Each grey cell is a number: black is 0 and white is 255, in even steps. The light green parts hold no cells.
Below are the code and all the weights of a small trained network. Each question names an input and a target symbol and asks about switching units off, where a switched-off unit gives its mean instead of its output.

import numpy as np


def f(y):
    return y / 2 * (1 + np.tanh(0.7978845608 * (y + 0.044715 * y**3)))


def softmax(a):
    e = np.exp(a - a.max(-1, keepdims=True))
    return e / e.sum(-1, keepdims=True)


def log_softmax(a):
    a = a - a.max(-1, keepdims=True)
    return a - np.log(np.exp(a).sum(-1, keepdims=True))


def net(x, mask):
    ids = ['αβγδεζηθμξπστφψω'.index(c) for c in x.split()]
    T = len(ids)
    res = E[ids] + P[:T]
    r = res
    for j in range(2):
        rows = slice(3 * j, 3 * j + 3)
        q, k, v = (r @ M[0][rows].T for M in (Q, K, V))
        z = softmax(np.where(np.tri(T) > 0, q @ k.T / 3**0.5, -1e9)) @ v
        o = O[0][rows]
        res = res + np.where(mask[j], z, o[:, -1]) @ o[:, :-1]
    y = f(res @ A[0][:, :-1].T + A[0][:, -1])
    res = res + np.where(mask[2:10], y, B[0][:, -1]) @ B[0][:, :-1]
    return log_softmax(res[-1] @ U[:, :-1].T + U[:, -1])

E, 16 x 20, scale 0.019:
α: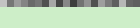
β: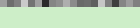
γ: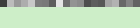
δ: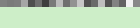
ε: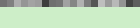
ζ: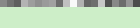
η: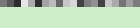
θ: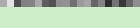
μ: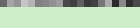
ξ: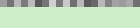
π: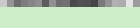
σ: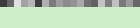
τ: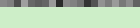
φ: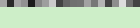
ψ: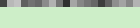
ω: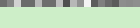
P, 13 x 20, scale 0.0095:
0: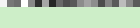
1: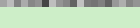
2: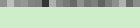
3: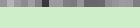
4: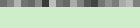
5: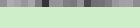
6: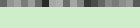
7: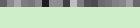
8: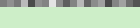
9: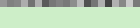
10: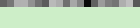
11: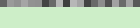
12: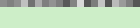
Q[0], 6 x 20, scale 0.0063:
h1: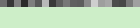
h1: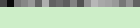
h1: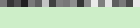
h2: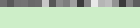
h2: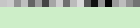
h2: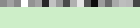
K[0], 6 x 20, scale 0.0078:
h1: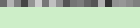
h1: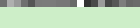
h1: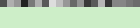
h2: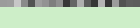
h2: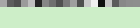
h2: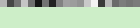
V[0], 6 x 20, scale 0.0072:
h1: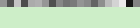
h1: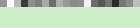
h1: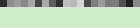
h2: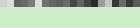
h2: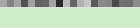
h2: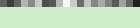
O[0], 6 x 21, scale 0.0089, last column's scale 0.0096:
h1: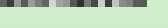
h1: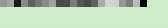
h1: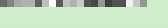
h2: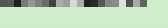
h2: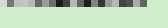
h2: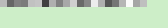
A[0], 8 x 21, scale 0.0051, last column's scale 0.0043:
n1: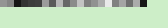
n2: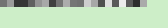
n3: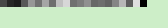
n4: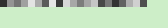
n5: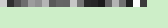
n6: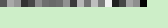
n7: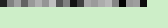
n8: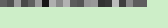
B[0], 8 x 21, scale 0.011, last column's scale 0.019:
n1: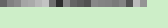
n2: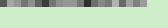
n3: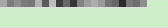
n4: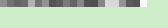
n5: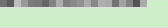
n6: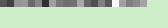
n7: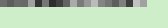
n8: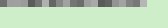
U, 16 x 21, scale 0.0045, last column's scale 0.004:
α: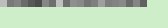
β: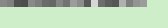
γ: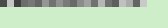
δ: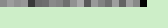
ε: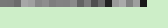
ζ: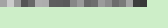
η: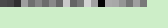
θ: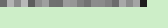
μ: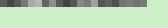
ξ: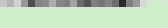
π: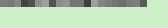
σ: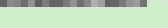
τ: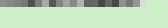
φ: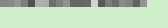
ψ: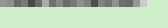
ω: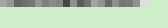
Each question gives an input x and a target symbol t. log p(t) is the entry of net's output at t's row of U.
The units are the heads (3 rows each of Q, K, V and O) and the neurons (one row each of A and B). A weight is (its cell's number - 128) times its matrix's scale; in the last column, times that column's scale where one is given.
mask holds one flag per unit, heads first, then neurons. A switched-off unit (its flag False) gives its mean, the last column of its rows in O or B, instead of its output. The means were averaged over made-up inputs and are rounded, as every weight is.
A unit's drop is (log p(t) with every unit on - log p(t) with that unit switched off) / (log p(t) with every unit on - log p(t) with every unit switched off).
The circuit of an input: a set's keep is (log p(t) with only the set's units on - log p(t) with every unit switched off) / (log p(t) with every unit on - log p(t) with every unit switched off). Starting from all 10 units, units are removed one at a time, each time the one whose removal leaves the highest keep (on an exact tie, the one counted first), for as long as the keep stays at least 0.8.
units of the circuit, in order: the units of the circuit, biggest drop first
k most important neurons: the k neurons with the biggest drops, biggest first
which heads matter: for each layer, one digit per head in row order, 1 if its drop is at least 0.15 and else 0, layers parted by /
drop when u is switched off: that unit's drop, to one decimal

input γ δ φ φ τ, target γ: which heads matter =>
01
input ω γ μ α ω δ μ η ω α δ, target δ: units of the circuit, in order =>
n6, h1, h2
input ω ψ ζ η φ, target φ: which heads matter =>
01
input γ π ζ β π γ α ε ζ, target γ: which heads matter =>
01
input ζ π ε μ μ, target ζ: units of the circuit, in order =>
n4, h2, h1
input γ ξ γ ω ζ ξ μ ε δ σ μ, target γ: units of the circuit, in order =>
h2
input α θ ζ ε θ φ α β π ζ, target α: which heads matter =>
11
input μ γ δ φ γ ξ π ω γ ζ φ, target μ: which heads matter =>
01
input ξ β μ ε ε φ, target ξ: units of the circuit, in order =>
h2, n4
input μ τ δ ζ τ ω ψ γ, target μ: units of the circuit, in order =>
n3, h2
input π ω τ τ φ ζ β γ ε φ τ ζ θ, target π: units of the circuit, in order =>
h1, n2, h2
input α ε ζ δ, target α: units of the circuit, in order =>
h2, n5, h1
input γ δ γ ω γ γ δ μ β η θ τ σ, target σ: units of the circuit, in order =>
h2, n7
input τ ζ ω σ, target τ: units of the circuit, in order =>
h2, h1
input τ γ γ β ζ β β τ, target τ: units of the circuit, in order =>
h2, h1
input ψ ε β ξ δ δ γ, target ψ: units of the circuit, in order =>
h2
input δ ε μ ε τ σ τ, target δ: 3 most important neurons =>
n2, n6, n4
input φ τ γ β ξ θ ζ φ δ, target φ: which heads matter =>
10
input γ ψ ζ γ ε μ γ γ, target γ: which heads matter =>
01
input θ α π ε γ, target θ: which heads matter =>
11
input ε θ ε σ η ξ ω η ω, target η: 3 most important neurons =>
n6, n4, n8
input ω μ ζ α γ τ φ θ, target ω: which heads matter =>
10
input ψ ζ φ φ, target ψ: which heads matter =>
11
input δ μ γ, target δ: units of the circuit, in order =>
h1, n2, n6, h2
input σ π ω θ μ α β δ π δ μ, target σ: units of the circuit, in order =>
n7, h2, h1
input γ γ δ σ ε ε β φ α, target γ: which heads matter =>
01
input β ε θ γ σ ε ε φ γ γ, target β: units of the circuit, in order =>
h2, h1
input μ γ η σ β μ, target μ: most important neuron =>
n6
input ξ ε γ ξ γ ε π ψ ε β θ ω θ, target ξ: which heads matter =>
01
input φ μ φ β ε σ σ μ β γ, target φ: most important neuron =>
n8
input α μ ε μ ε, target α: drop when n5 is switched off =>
0.6
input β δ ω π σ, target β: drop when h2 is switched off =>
0.6
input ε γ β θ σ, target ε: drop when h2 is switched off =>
0.3
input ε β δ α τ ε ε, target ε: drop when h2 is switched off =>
0.2
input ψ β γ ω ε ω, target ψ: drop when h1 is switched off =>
0.2
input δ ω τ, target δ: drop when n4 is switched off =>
0.1
